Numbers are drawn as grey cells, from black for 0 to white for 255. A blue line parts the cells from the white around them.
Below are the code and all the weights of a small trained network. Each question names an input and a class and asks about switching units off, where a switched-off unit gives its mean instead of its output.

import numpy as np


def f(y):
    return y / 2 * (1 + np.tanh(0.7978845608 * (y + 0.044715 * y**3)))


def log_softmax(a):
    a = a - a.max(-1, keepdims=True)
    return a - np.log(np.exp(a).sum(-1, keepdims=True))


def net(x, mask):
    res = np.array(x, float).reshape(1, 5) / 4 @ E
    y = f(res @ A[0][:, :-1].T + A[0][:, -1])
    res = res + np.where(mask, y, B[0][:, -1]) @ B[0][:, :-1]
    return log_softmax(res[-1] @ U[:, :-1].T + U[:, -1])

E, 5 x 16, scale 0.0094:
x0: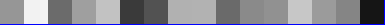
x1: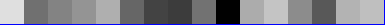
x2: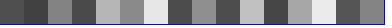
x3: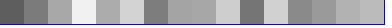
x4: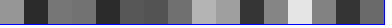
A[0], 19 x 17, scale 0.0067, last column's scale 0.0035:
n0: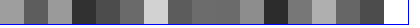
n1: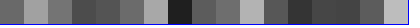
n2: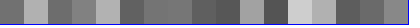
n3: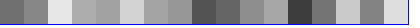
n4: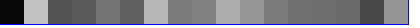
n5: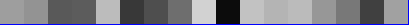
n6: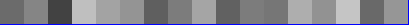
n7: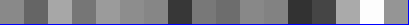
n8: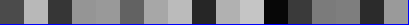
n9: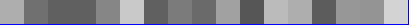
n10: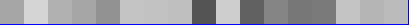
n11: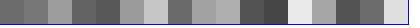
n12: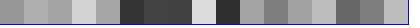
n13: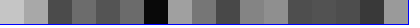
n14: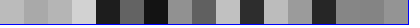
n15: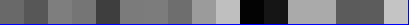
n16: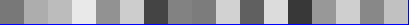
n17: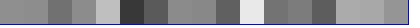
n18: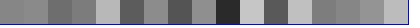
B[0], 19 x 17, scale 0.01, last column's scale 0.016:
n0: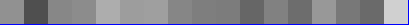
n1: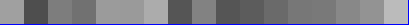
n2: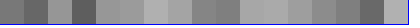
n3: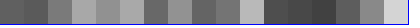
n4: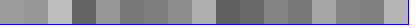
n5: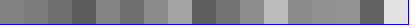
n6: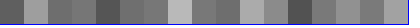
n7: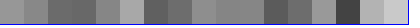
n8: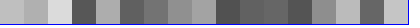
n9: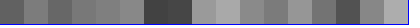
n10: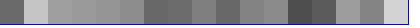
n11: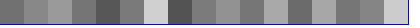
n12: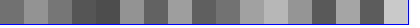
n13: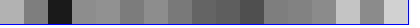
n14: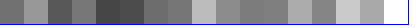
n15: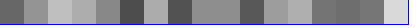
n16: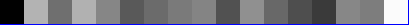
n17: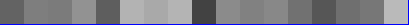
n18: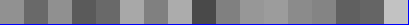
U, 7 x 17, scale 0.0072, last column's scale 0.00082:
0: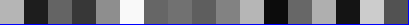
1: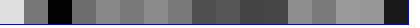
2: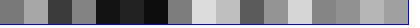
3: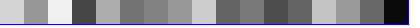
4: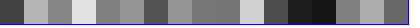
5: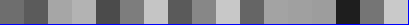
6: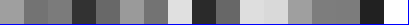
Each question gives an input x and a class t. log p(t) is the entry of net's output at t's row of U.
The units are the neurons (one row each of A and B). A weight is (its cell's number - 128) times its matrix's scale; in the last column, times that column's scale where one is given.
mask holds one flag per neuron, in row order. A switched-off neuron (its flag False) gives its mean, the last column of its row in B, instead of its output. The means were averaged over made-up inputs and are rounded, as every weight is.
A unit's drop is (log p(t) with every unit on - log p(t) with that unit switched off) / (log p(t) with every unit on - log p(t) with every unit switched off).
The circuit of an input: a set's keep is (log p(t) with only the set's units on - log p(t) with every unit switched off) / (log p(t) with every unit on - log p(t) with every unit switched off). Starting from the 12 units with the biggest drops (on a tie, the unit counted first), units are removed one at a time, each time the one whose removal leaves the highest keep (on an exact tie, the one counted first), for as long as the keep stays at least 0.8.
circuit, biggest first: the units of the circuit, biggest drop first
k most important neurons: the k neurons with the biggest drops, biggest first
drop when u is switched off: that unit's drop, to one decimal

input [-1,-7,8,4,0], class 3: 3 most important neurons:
[n8; n4; n17]
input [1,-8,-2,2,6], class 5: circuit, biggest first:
[n11]
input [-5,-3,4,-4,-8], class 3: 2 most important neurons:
[n8; n4]
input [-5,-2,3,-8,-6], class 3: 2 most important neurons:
[n8; n4]
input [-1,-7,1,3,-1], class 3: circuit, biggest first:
[n8; n4]
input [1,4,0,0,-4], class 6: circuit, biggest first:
[n16; n18]
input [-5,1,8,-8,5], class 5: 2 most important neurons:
[n15; n11]
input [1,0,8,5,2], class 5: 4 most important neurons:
[n11; n5; n8; n13]
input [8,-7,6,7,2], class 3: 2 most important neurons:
[n4; n8]
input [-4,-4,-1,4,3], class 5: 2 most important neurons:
[n15; n11]
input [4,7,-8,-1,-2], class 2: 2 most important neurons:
[n14; n13]
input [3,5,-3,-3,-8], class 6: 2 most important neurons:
[n5; n18]
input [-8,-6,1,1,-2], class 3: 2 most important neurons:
[n16; n8]
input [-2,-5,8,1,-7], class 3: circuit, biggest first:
[n8]
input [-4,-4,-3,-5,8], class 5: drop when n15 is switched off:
0.1
